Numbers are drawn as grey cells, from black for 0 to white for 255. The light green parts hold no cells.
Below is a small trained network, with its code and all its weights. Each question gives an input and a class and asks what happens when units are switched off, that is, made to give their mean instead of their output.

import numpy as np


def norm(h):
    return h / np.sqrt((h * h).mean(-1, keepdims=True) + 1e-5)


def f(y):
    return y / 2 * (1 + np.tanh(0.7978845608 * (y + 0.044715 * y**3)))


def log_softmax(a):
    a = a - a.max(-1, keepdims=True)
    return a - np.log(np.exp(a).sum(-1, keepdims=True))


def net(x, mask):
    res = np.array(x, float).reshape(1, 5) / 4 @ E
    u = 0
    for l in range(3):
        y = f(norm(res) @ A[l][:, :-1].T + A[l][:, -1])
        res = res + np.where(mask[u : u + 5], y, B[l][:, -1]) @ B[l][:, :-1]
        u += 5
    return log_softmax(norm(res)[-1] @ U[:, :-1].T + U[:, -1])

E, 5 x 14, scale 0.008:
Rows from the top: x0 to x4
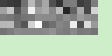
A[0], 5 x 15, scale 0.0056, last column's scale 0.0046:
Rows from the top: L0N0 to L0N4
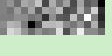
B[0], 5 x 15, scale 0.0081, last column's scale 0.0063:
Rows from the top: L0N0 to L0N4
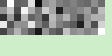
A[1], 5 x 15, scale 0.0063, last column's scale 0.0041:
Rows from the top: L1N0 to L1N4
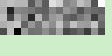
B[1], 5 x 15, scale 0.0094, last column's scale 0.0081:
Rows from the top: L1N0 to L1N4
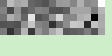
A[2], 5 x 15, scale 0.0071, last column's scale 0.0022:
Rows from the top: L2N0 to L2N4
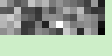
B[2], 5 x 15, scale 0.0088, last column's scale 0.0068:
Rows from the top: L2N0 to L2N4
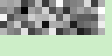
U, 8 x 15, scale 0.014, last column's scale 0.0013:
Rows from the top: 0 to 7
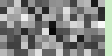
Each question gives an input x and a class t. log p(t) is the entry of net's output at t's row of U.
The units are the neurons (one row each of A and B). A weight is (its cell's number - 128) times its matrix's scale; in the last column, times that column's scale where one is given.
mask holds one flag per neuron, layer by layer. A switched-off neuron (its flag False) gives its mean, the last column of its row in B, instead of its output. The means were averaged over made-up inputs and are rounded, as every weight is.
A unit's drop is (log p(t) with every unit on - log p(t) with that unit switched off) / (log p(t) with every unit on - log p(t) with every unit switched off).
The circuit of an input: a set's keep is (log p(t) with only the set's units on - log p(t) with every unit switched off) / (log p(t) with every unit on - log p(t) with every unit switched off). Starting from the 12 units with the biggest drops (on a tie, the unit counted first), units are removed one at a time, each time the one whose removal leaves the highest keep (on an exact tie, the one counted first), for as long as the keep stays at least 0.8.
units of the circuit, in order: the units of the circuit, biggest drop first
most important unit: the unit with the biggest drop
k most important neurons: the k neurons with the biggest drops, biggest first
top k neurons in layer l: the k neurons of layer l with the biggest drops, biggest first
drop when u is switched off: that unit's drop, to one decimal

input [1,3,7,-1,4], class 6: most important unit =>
L1N4
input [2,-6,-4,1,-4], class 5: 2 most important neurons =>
(L2N4 L0N2)
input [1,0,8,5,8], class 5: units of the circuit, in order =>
(L1N2 L2N4)
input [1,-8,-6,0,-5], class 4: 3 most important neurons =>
(L2N1 L0N3 L1N1)
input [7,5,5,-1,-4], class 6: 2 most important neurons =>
(L1N4 L0N3)
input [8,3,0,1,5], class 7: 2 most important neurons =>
(L2N0 L0N2)
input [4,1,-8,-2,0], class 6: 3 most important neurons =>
(L0N4 L1N4 L0N3)
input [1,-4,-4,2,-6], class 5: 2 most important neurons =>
(L2N4 L1N0)
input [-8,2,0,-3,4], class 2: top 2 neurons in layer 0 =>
(L0N1 L0N4)
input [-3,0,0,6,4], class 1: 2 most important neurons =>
(L0N2 L2N1)
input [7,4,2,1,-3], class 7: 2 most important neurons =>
(L2N0 L0N2)
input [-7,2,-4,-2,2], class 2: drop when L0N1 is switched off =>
0.2
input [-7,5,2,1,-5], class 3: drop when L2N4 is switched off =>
0.1
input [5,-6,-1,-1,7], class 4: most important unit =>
L2N1
